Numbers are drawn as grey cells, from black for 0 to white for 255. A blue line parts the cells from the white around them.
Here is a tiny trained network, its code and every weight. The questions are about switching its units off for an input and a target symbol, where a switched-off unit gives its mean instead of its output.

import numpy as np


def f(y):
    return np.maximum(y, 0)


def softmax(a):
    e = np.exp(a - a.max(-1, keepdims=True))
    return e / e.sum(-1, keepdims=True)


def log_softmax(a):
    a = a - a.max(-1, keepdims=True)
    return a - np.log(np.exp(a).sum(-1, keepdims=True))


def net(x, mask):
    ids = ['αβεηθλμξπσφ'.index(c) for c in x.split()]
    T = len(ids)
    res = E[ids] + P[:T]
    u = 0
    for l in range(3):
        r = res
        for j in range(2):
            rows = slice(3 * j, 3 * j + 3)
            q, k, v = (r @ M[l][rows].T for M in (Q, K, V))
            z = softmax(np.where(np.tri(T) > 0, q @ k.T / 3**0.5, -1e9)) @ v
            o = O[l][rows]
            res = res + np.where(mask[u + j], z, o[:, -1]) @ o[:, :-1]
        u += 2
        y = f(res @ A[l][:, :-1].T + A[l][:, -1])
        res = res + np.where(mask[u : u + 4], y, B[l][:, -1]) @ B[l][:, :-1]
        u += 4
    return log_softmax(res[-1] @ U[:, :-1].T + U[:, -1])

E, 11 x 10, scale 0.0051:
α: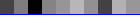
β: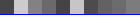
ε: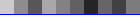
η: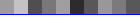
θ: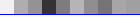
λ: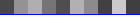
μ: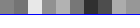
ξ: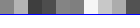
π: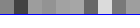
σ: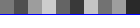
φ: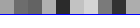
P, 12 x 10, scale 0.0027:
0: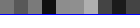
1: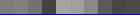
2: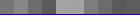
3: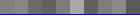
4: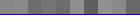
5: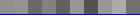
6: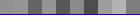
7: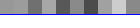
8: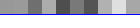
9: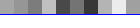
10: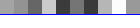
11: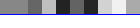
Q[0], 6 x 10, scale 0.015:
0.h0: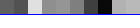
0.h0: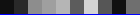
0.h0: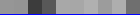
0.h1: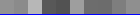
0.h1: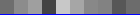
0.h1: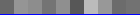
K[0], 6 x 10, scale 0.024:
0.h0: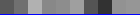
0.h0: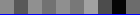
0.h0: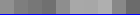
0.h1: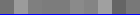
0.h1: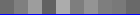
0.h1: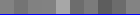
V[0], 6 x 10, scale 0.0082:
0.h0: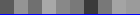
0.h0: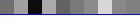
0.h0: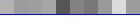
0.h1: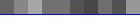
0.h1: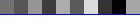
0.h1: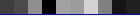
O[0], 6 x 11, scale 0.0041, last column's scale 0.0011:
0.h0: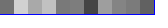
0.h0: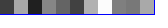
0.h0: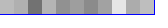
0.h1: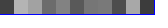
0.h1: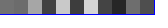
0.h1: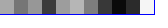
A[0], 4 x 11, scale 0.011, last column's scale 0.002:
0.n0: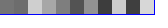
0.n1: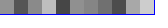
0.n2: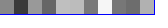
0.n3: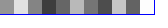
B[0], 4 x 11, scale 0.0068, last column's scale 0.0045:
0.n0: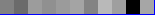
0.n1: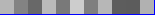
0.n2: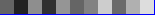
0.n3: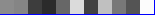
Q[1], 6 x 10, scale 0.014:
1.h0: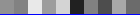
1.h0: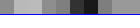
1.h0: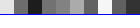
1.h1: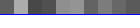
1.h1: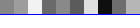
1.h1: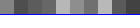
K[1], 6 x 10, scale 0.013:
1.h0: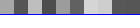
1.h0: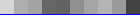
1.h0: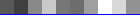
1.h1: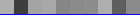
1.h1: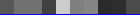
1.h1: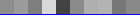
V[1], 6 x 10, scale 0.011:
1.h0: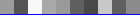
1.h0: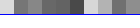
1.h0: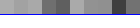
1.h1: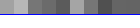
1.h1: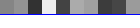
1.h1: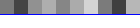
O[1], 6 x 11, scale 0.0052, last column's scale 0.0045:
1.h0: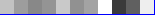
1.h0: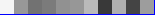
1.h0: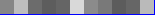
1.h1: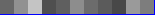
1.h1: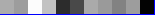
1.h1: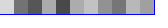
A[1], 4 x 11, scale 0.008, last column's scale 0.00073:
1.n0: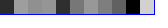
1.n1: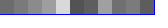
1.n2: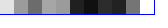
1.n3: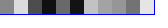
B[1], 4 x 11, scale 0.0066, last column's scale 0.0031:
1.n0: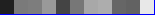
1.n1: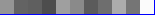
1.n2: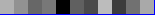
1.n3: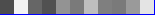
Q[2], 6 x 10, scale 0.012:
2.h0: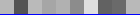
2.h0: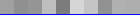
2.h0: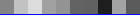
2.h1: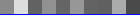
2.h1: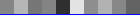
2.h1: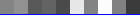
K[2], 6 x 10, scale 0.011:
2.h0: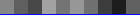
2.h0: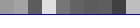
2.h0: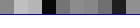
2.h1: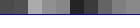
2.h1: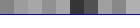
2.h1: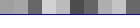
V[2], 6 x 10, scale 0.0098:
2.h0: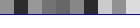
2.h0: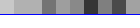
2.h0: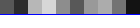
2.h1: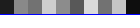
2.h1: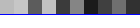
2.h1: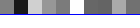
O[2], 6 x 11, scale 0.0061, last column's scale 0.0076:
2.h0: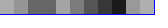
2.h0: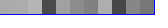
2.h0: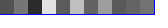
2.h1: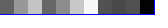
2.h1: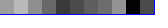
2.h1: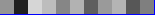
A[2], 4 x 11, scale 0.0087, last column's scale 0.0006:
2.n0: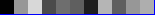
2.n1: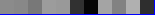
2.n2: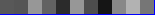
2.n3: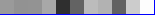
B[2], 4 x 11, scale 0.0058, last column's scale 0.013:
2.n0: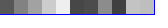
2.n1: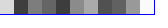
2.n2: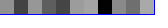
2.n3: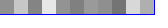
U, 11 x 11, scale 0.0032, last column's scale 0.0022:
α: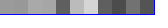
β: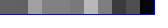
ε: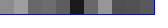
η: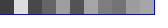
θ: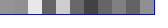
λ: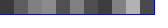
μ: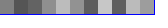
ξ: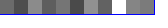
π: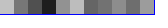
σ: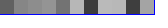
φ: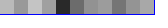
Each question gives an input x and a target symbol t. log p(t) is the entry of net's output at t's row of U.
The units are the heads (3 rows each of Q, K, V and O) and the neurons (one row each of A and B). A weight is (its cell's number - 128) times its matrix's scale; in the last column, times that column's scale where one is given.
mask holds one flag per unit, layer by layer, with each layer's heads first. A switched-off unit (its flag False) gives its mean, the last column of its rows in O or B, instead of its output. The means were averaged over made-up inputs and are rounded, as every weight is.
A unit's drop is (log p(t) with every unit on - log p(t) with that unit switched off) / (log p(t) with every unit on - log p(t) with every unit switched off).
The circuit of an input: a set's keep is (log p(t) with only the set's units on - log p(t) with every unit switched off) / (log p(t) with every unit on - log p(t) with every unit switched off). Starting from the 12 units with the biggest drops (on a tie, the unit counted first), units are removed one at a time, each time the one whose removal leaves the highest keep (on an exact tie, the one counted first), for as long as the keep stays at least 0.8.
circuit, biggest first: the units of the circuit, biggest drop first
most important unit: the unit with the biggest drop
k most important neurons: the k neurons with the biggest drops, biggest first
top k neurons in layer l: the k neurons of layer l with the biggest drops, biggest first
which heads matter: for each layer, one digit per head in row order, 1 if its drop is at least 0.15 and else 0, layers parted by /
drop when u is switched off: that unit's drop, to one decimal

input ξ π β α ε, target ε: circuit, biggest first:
2.h1, 1.n2, 0.n2, 0.h1
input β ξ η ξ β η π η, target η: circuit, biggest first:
2.h1, 0.h0, 1.n3
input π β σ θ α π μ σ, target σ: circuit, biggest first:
0.n0, 2.h0, 2.n1, 1.n0
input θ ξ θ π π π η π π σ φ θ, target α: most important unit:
2.h1
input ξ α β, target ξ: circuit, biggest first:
2.h0, 1.h0, 1.n3, 0.h0
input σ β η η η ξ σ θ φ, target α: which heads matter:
01 / 11 / 01
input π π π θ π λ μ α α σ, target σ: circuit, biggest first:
0.n0, 2.h0, 1.h1, 1.n0
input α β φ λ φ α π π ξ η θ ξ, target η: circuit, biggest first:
2.h1, 1.n3, 0.h0
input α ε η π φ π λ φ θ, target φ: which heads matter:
00 / 01 / 00
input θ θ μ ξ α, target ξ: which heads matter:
10 / 10 / 10
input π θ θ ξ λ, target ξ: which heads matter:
11 / 10 / 10
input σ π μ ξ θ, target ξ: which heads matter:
11 / 11 / 10
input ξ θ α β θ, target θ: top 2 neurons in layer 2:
2.n0, 2.n1
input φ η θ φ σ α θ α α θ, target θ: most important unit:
1.h1
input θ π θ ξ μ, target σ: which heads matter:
10 / 00 / 01
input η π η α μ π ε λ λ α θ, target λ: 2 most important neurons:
0.n3, 0.n0
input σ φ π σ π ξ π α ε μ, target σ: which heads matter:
10 / 01 / 01
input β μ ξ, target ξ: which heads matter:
11 / 11 / 10
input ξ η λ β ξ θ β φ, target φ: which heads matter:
01 / 01 / 00
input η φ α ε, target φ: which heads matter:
00 / 01 / 00
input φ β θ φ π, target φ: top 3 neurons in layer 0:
0.n1, 0.n2, 0.n3
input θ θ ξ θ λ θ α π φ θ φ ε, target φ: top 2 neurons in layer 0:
0.n1, 0.n2
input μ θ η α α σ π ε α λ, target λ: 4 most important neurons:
0.n3, 1.n0, 2.n2, 2.n0
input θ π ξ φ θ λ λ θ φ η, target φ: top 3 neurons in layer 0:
0.n1, 0.n3, 0.n2
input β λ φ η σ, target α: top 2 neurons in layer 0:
0.n0, 0.n3
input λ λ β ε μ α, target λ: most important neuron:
2.n2
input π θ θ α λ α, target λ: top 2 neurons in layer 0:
0.n0, 0.n3
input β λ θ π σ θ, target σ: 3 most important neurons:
0.n0, 0.n3, 2.n1
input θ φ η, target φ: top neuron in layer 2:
2.n3
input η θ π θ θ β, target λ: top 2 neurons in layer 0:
0.n2, 0.n3
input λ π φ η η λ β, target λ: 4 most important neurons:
2.n2, 1.n0, 0.n0, 0.n3
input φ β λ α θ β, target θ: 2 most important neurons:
2.n0, 0.n3
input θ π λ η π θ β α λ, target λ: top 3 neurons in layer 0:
0.n3, 0.n2, 0.n0
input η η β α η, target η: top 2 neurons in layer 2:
2.n1, 2.n0
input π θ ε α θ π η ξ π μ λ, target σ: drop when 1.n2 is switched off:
0.0
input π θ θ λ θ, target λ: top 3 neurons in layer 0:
0.n3, 0.n0, 0.n2
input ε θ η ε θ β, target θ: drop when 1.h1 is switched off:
0.4
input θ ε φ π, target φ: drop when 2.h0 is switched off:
0.1
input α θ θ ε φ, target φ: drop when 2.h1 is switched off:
0.2
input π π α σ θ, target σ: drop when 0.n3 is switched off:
0.2
